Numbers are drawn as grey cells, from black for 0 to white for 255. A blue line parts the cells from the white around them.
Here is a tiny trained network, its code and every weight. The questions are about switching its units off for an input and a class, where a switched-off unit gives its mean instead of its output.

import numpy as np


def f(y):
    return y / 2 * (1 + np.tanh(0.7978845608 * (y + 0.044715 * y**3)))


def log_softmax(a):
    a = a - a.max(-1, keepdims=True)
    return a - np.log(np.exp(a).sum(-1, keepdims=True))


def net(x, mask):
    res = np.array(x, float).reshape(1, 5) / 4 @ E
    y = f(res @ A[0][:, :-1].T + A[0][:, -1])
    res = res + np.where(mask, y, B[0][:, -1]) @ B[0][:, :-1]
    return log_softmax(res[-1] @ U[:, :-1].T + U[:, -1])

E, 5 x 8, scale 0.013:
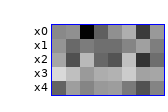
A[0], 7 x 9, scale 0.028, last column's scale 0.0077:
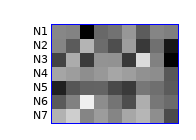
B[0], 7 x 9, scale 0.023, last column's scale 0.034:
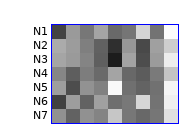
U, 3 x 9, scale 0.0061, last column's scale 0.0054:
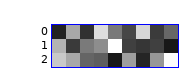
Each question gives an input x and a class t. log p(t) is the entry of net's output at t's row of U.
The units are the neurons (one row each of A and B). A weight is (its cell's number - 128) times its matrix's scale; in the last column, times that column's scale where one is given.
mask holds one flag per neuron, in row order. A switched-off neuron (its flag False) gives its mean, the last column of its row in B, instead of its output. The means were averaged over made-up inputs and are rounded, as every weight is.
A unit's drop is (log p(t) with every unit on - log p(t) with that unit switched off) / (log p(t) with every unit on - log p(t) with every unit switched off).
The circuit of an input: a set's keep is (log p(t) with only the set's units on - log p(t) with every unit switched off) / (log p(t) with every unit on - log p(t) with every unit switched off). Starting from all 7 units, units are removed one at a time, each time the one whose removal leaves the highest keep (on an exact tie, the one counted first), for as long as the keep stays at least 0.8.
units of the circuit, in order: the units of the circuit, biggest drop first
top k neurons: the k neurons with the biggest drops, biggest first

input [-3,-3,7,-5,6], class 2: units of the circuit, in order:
(N2)
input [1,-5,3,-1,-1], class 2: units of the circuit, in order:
(N6 N5)
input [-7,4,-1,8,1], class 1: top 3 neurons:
(N7 N1 N4)
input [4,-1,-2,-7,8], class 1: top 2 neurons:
(N5 N6)
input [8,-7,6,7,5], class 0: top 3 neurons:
(N1 N5 N3)
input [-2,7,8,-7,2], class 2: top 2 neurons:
(N2 N7)
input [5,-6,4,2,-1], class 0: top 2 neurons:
(N3 N1)
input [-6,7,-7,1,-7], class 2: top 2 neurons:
(N3 N1)
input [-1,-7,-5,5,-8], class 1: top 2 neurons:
(N7 N2)
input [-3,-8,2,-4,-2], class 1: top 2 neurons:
(N1 N5)
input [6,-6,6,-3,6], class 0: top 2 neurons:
(N1 N3)
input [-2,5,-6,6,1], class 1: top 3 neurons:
(N7 N2 N4)
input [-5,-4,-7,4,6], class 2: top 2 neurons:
(N3 N1)
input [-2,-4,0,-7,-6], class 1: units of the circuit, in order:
(N5)
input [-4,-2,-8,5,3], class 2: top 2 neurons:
(N3 N5)
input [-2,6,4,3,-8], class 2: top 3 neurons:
(N5 N1 N2)
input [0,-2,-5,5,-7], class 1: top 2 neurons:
(N7 N2)
